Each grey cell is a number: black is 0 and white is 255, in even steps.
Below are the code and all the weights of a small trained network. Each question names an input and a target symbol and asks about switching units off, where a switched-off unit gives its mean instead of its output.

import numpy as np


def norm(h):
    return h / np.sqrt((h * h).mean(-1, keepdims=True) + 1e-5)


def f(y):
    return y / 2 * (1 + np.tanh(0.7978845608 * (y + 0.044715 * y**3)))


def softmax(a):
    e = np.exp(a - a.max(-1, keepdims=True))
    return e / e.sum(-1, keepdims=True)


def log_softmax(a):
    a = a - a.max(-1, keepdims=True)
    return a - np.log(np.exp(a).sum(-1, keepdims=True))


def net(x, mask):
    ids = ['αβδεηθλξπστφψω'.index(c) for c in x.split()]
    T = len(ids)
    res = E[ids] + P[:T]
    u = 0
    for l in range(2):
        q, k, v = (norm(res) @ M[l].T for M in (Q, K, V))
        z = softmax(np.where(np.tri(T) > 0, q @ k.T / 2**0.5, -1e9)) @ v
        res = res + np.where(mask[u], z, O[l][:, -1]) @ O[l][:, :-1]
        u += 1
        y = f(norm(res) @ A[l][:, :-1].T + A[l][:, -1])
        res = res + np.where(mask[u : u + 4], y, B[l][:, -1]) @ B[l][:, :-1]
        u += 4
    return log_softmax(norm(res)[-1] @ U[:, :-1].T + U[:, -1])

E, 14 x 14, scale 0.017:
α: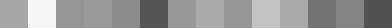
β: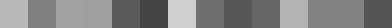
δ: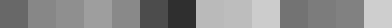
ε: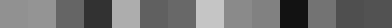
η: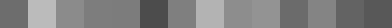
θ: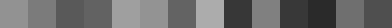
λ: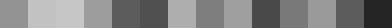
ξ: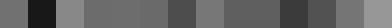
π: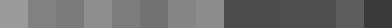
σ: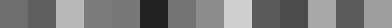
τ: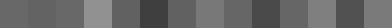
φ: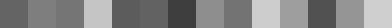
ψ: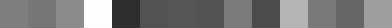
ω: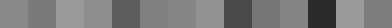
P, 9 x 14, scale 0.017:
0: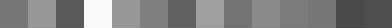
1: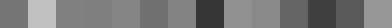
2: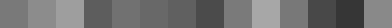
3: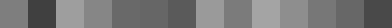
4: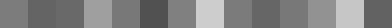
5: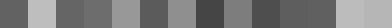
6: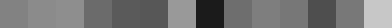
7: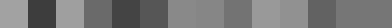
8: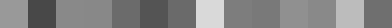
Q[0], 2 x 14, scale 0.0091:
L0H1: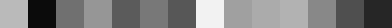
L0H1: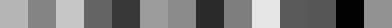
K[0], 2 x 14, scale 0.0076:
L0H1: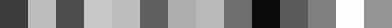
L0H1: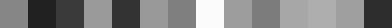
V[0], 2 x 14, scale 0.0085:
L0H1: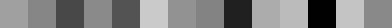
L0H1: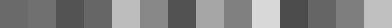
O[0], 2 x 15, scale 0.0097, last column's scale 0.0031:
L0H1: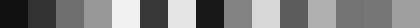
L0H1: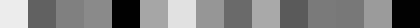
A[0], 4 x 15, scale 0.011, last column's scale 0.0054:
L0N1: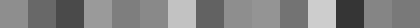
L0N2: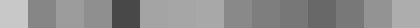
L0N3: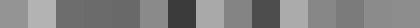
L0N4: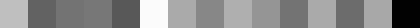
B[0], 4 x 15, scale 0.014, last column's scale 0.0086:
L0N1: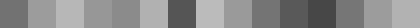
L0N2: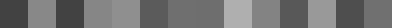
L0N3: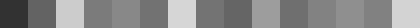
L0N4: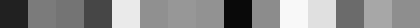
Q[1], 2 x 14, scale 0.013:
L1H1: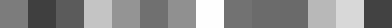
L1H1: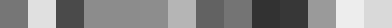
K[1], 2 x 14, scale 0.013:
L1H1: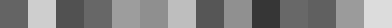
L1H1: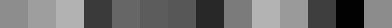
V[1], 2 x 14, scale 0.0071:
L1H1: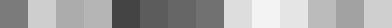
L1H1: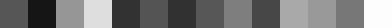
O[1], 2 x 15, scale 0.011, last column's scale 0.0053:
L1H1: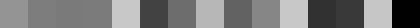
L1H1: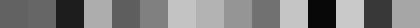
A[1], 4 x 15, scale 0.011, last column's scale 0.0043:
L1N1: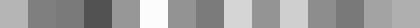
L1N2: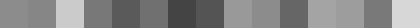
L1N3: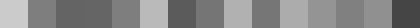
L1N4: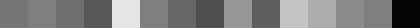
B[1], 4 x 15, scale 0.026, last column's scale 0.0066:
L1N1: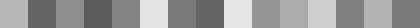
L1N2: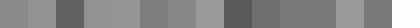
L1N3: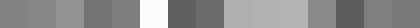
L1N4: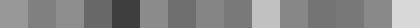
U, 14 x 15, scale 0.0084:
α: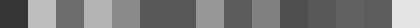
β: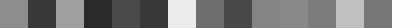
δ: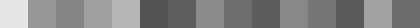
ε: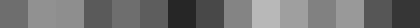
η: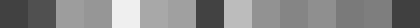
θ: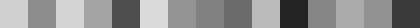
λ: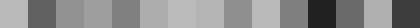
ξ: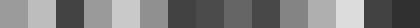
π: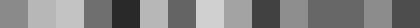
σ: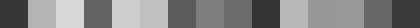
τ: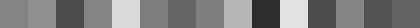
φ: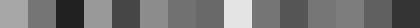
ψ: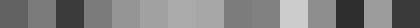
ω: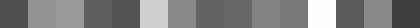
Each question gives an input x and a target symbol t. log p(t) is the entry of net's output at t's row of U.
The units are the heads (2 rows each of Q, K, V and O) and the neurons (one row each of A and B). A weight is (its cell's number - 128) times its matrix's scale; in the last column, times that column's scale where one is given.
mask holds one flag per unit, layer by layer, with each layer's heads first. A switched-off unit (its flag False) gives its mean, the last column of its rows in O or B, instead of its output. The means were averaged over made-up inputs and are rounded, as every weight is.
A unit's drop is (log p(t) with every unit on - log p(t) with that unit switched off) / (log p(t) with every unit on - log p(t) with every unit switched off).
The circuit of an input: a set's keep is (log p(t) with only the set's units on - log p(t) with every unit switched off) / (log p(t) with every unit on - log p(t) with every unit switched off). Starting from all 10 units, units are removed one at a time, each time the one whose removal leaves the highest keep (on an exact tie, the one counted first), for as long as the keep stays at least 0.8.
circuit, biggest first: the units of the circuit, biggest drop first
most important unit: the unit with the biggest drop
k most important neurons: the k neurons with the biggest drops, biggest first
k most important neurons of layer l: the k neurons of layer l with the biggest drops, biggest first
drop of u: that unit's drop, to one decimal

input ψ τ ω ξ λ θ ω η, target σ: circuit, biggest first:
(L0H1 L0N3)
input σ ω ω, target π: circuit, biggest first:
(L0H1)
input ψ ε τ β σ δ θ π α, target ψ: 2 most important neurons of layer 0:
(L0N4 L0N2)
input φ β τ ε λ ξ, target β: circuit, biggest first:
(L0N3 L0H1)
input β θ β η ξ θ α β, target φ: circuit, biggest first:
(L0N2 L0H1 L0N3)
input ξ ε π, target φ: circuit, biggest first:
(L0H1 L1H1 L0N3)
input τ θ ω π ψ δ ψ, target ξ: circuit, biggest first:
(L1H1 L1N2 L0N3)
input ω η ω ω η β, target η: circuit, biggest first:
(L0H1 L0N1)
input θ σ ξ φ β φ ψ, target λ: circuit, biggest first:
(L0H1 L1H1 L0N1)
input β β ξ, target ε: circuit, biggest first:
(L0H1 L1N4 L0N3 L0N2)
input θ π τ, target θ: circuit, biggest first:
(L0H1 L1H1 L0N1)
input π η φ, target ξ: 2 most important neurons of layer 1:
(L1N2 L1N4)
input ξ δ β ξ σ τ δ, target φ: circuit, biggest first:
(L1H1 L0N3)
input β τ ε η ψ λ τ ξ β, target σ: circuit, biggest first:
(L0H1)
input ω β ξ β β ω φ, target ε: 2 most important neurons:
(L1N4 L0N1)
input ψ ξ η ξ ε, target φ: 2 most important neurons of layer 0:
(L0N3 L0N2)
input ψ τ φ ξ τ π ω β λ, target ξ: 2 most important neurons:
(L1N2 L0N3)
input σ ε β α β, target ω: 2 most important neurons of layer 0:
(L0N2 L0N4)
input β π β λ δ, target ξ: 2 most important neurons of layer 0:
(L0N2 L0N3)
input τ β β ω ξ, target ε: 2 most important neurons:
(L1N4 L0N3)
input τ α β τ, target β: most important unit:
L0N3
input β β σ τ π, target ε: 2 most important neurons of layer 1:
(L1N4 L1N2)
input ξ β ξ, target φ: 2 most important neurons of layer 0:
(L0N3 L0N2)
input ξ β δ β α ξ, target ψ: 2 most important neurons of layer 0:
(L0N4 L0N2)
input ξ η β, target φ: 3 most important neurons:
(L0N2 L0N3 L1N2)
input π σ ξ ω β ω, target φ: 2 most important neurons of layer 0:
(L0N2 L0N3)
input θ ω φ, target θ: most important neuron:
(L0N2)
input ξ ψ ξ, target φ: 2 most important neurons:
(L0N3 L0N2)
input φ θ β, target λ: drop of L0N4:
0.0
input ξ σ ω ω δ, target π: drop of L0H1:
0.9
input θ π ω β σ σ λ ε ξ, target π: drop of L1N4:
0.0
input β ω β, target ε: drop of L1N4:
0.4
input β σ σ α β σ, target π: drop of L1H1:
0.1
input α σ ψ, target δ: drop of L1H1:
0.5
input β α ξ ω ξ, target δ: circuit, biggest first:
(L1H1)
